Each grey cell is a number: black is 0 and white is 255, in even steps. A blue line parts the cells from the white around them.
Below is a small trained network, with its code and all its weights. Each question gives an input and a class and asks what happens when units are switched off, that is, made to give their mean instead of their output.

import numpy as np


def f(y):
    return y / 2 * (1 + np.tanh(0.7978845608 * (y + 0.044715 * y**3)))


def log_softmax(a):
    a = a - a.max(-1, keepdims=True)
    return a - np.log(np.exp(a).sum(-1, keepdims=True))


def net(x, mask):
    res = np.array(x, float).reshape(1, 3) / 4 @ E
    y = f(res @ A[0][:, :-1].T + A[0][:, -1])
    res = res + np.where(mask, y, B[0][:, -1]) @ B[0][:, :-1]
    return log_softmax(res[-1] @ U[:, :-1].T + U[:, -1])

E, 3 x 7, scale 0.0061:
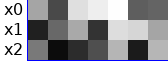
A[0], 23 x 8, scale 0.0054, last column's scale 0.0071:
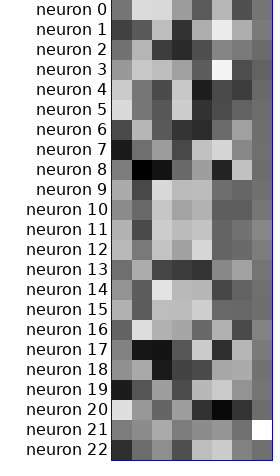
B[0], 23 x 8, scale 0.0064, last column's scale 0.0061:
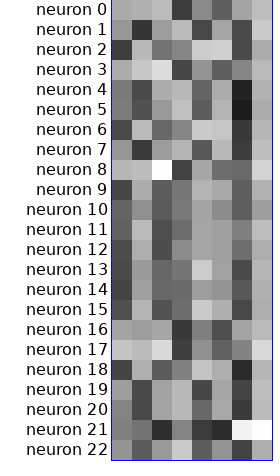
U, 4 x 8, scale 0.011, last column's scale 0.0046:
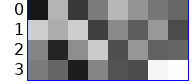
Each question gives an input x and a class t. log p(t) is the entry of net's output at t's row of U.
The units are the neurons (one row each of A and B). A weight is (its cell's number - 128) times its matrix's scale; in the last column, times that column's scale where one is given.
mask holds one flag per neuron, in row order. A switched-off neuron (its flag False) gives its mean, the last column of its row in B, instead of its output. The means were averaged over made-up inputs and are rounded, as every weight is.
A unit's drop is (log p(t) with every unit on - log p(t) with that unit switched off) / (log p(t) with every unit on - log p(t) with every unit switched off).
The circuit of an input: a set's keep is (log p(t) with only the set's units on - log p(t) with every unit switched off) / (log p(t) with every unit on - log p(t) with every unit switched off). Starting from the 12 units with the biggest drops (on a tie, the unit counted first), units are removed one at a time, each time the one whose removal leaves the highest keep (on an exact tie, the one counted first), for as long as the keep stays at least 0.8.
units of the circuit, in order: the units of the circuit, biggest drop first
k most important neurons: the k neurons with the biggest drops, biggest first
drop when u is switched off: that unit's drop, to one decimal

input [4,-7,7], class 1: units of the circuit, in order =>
neuron 8
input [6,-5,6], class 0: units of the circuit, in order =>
neuron 15; neuron 11
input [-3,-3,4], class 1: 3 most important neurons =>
neuron 8; neuron 17; neuron 21
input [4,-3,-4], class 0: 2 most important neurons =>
neuron 17; neuron 8
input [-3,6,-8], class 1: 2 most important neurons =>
neuron 3; neuron 0
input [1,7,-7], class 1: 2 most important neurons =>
neuron 3; neuron 0
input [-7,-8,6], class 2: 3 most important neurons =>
neuron 20; neuron 4; neuron 5
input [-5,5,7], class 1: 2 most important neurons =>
neuron 17; neuron 8
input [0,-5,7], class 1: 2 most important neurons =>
neuron 8; neuron 17
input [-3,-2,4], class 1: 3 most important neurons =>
neuron 8; neuron 17; neuron 21
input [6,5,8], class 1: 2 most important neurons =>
neuron 17; neuron 8
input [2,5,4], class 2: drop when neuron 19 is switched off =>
0.2
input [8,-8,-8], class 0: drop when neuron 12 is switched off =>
0.2
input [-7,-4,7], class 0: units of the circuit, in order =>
neuron 18
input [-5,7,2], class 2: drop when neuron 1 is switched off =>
0.1
